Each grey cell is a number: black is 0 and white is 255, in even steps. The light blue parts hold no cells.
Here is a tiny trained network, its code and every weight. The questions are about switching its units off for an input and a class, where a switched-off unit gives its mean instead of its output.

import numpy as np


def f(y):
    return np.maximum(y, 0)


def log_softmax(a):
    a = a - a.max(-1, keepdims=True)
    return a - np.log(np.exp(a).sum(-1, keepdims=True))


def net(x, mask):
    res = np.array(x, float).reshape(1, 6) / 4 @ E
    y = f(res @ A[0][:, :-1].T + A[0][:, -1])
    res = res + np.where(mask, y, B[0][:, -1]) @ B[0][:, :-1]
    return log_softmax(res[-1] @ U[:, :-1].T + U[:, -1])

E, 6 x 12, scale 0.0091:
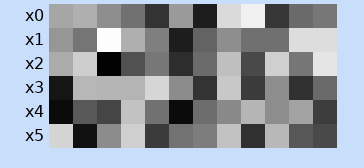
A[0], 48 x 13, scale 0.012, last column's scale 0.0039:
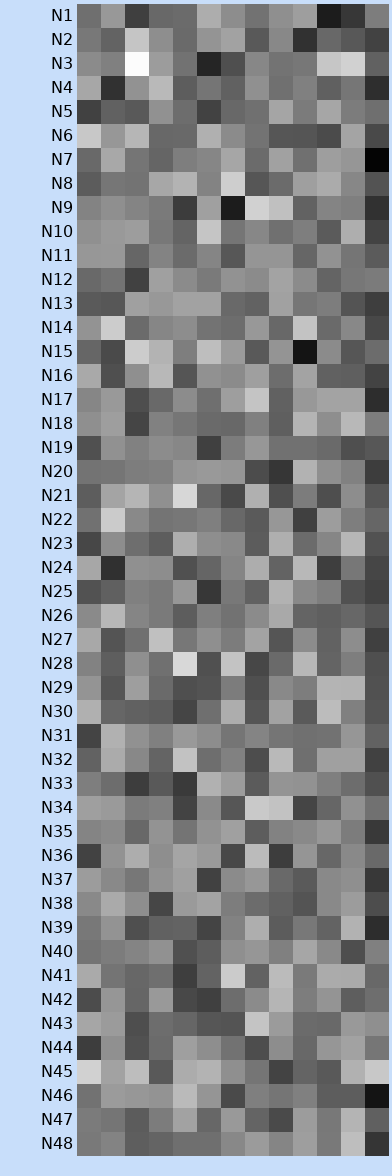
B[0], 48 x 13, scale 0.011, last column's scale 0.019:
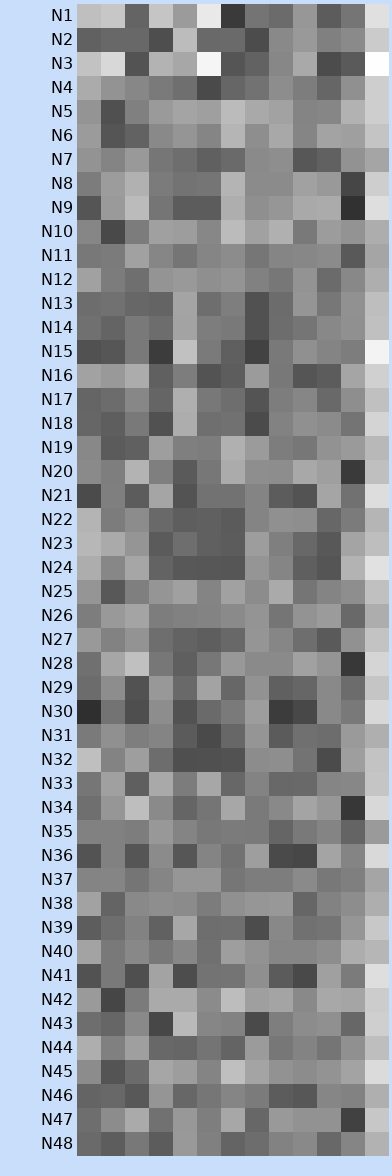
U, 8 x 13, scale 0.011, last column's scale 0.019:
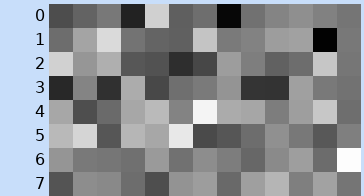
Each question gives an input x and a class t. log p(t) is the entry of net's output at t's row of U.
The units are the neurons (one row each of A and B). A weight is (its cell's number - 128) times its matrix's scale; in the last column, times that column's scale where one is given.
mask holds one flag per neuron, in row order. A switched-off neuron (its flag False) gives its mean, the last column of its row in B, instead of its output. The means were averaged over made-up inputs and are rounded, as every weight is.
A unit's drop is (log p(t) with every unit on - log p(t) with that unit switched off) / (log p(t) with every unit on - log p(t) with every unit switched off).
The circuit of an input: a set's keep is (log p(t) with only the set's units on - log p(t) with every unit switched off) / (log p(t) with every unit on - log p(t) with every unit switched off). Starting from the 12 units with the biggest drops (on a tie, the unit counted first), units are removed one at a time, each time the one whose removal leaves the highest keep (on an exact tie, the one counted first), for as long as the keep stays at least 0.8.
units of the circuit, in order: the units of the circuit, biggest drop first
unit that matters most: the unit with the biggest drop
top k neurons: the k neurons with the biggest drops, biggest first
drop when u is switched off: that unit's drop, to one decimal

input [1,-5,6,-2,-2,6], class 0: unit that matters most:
N43
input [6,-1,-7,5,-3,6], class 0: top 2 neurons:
(N15, N2)
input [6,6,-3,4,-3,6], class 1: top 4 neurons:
(N9, N34, N1, N32)
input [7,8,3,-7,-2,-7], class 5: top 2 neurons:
(N3, N29)
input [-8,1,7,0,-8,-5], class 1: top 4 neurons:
(N28, N20, N47, N15)
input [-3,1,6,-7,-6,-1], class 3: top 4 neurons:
(N41, N30, N15, N29)
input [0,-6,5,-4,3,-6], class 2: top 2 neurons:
(N3, N23)
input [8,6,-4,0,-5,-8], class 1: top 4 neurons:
(N9, N34, N24, N16)
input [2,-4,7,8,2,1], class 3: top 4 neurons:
(N36, N21, N15, N2)
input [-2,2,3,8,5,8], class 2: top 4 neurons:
(N24, N16, N4, N27)
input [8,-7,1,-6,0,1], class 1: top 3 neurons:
(N9, N34, N3)
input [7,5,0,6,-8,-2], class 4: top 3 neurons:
(N45, N6, N10)
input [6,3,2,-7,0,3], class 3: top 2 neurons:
(N30, N41)
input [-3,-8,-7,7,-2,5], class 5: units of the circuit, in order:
(N1)
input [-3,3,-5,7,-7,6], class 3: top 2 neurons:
(N36, N21)
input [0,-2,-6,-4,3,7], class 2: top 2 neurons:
(N16, N24)
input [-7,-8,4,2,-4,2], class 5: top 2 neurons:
(N1, N9)
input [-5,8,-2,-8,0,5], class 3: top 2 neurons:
(N30, N41)
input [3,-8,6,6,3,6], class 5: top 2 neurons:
(N1, N15)
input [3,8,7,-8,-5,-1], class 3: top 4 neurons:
(N41, N30, N29, N1)
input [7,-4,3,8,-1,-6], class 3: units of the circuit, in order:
(N21)
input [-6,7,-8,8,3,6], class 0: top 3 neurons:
(N15, N2, N13)
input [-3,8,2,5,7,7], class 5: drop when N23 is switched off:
0.2
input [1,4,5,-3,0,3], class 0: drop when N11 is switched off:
0.0
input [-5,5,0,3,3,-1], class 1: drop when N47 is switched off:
0.1
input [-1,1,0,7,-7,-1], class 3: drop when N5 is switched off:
0.2
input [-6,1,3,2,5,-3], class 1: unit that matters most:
N28
